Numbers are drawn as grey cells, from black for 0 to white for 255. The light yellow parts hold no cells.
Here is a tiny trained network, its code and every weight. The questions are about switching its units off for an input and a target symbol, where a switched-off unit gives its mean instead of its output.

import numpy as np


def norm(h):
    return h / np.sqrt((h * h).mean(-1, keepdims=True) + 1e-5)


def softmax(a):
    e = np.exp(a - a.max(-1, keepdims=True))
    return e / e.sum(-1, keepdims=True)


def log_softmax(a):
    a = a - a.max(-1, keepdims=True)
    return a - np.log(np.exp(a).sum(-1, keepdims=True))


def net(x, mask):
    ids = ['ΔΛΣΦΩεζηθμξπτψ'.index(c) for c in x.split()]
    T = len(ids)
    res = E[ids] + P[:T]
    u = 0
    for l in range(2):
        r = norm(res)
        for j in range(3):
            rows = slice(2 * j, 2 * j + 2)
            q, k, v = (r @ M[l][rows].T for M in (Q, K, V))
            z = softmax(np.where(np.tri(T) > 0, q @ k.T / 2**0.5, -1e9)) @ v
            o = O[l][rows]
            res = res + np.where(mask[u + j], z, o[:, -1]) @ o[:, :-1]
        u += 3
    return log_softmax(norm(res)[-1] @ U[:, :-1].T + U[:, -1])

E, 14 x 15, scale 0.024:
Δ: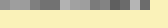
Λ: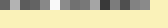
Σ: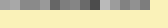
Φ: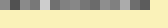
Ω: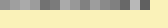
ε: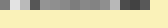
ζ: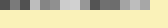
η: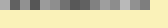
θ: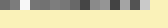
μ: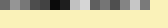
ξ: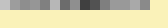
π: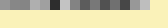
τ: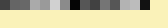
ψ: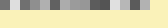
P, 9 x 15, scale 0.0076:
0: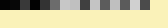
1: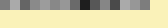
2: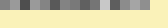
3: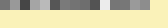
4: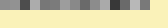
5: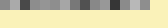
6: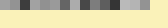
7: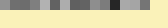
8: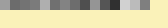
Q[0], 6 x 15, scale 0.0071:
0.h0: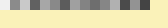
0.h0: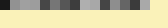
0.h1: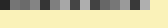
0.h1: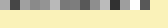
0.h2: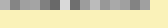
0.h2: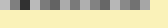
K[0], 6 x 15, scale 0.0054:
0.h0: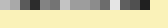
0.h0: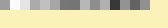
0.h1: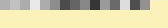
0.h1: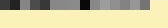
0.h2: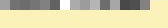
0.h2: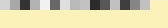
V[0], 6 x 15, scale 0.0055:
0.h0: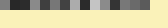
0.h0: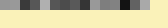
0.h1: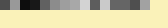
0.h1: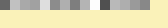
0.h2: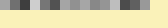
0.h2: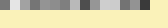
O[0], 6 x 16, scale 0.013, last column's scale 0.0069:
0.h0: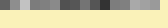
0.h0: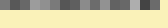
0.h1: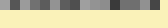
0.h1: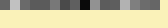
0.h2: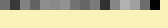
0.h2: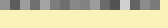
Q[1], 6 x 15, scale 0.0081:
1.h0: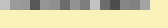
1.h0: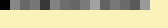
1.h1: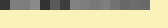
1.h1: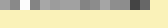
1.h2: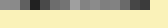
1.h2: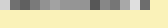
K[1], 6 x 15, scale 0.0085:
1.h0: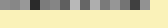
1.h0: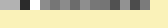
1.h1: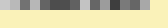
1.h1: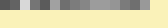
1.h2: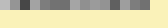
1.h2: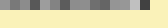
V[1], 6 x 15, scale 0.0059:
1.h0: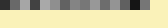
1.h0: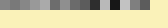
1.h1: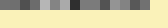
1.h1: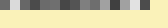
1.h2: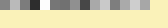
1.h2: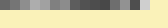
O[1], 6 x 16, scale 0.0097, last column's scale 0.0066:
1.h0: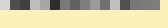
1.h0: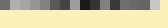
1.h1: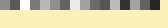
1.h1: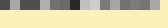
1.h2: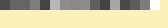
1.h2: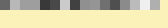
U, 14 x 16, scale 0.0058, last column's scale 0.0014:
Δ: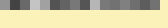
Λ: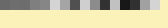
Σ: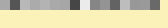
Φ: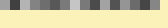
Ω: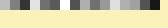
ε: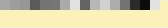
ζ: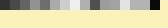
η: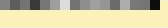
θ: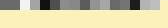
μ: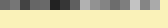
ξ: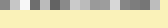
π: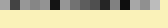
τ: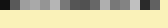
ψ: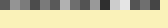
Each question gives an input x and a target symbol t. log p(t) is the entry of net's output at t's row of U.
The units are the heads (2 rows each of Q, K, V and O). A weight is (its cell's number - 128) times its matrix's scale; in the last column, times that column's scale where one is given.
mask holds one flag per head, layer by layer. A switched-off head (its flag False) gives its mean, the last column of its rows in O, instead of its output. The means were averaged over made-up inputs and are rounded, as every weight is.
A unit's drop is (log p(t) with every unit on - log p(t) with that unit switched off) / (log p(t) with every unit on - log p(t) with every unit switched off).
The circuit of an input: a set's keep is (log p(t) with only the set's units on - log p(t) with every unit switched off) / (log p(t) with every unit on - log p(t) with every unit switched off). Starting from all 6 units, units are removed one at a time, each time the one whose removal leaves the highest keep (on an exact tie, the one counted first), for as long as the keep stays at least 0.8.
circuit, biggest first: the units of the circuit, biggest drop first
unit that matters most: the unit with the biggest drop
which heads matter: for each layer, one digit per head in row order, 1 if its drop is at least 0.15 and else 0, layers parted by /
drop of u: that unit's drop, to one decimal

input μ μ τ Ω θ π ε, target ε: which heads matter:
100 / 001
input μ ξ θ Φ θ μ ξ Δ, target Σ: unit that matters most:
0.h1
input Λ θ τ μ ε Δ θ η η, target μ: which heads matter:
110 / 010
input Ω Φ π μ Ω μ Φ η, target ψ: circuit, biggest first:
(0.h1; 0.h2; 0.h0)
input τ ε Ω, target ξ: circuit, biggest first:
(1.h1; 0.h0)
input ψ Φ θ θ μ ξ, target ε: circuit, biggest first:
(0.h0; 1.h2)
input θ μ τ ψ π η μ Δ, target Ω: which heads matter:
010 / 100
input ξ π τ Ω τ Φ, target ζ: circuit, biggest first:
(0.h1; 1.h0)
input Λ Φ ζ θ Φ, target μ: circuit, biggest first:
(0.h1; 0.h0; 1.h1)
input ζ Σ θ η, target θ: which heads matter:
110 / 000
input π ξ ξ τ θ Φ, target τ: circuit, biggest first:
(0.h0; 1.h0)
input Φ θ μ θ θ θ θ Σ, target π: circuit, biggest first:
(1.h0; 0.h0; 1.h1)
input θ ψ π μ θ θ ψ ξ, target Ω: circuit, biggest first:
(1.h0; 0.h0)
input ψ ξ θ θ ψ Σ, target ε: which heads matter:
110 / 010
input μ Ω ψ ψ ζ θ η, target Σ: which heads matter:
010 / 000
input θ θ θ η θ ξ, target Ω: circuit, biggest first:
(1.h0)
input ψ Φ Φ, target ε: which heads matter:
110 / 010
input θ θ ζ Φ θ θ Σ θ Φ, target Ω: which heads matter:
000 / 100
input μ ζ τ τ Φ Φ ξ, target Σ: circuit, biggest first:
(0.h1; 1.h0)
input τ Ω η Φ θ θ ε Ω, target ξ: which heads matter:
000 / 010
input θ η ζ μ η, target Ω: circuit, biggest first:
(1.h0)
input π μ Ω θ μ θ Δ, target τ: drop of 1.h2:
0.2
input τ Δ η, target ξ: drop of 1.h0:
0.0
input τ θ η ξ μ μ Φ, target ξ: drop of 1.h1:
0.4
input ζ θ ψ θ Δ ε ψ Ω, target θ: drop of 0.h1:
0.6
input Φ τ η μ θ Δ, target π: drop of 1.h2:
0.0
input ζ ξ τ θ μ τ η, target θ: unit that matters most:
0.h0
